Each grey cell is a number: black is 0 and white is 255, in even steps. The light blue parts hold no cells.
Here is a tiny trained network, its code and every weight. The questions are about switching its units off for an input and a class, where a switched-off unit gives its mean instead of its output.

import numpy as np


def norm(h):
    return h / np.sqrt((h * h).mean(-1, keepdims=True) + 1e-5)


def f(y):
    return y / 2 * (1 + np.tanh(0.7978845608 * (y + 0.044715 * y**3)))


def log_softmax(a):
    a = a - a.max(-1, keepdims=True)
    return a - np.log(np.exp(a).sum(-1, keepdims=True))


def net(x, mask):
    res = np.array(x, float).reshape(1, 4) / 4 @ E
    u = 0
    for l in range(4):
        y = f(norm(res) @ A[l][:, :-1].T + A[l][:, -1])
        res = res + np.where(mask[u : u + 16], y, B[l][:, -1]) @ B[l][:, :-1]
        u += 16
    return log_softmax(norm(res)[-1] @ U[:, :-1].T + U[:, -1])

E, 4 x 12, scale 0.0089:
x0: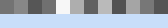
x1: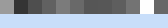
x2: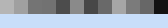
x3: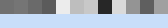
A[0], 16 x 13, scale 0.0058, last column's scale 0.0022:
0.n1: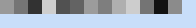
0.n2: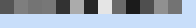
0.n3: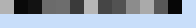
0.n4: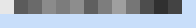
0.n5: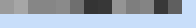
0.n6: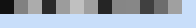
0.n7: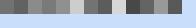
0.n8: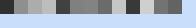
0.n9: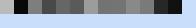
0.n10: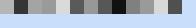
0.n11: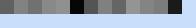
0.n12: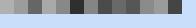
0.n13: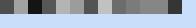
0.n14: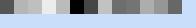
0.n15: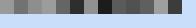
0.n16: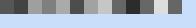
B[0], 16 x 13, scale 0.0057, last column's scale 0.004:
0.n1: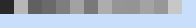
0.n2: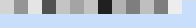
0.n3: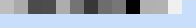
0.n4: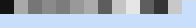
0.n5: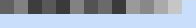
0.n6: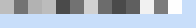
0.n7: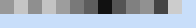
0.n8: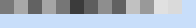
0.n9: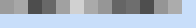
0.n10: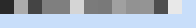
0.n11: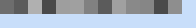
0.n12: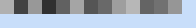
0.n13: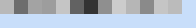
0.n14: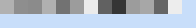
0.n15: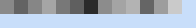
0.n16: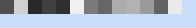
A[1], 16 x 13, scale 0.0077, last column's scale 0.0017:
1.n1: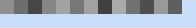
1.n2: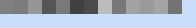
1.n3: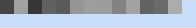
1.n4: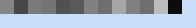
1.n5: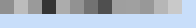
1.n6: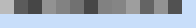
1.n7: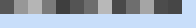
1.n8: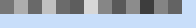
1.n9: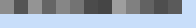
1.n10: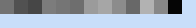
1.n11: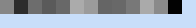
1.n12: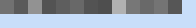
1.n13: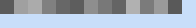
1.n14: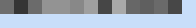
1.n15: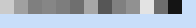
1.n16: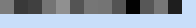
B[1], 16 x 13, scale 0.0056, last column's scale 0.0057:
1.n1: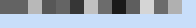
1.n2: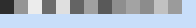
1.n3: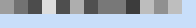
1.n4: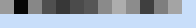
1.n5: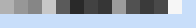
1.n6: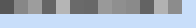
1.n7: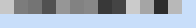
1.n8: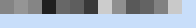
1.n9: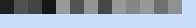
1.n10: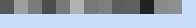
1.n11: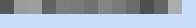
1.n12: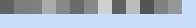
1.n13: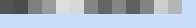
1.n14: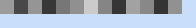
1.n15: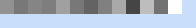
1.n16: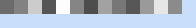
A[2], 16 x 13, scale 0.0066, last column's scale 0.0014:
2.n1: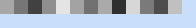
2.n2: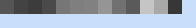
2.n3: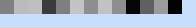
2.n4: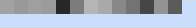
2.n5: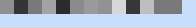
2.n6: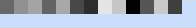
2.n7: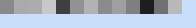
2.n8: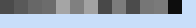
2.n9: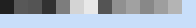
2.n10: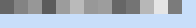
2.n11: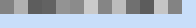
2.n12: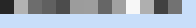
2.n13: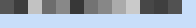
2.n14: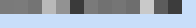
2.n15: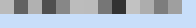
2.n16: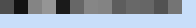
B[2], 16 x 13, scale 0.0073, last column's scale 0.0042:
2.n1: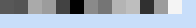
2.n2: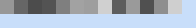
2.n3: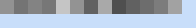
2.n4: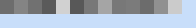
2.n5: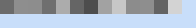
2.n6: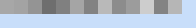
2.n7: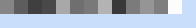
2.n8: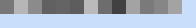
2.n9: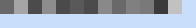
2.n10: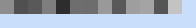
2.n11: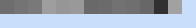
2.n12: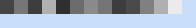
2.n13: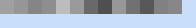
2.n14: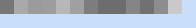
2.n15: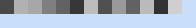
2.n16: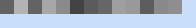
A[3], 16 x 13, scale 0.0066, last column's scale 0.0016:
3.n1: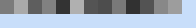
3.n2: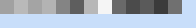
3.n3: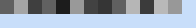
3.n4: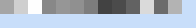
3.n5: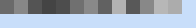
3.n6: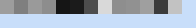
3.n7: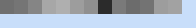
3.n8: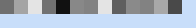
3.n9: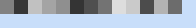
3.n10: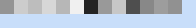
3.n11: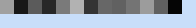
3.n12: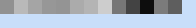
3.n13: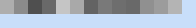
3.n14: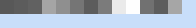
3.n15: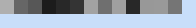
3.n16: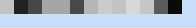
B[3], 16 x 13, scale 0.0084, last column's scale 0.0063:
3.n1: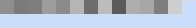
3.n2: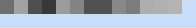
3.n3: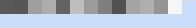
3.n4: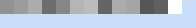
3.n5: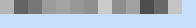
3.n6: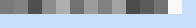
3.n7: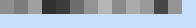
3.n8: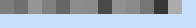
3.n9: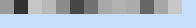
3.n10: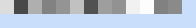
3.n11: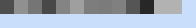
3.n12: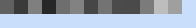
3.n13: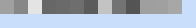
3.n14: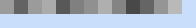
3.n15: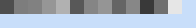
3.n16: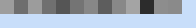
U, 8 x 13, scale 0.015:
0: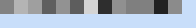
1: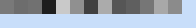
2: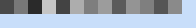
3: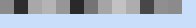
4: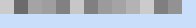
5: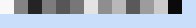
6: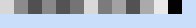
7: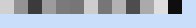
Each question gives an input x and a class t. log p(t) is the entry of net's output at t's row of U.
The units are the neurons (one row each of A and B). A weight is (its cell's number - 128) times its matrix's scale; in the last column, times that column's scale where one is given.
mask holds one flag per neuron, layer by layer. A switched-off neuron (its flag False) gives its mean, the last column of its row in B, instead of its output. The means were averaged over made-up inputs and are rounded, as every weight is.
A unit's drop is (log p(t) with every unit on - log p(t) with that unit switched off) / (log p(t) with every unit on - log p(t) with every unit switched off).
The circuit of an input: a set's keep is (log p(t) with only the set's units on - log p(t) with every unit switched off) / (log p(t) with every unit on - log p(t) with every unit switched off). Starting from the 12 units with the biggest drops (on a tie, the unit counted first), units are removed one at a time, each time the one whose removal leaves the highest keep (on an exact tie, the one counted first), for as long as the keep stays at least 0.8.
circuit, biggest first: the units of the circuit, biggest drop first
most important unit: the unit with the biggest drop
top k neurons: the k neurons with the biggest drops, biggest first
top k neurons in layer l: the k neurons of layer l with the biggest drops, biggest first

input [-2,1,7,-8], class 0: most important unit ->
0.n2
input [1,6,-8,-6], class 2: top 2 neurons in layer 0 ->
0.n10; 0.n16
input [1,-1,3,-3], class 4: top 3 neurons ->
0.n2; 0.n1; 0.n6
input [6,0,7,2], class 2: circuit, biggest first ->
0.n4; 2.n12
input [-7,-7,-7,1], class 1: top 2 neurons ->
1.n8; 2.n4
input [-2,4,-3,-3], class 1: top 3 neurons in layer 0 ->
0.n3; 0.n7; 0.n13
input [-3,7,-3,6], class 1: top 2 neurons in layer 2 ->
2.n2; 2.n15
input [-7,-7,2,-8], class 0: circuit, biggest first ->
0.n2; 3.n8
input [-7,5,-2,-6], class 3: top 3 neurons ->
1.n4; 0.n15; 0.n6
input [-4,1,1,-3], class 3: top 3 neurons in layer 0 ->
0.n7; 0.n10; 0.n12
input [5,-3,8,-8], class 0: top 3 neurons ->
0.n2; 1.n7; 0.n16
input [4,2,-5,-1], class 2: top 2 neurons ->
0.n10; 0.n16
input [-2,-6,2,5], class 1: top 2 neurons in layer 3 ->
3.n12; 3.n2
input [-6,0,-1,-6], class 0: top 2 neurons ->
1.n7; 0.n14
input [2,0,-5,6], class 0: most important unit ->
0.n6
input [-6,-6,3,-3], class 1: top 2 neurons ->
2.n7; 2.n1
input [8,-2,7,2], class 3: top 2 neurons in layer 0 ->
0.n13; 0.n16
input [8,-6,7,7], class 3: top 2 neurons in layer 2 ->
2.n1; 2.n15
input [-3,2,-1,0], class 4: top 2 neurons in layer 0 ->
0.n3; 0.n10
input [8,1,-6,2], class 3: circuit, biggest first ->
2.n1
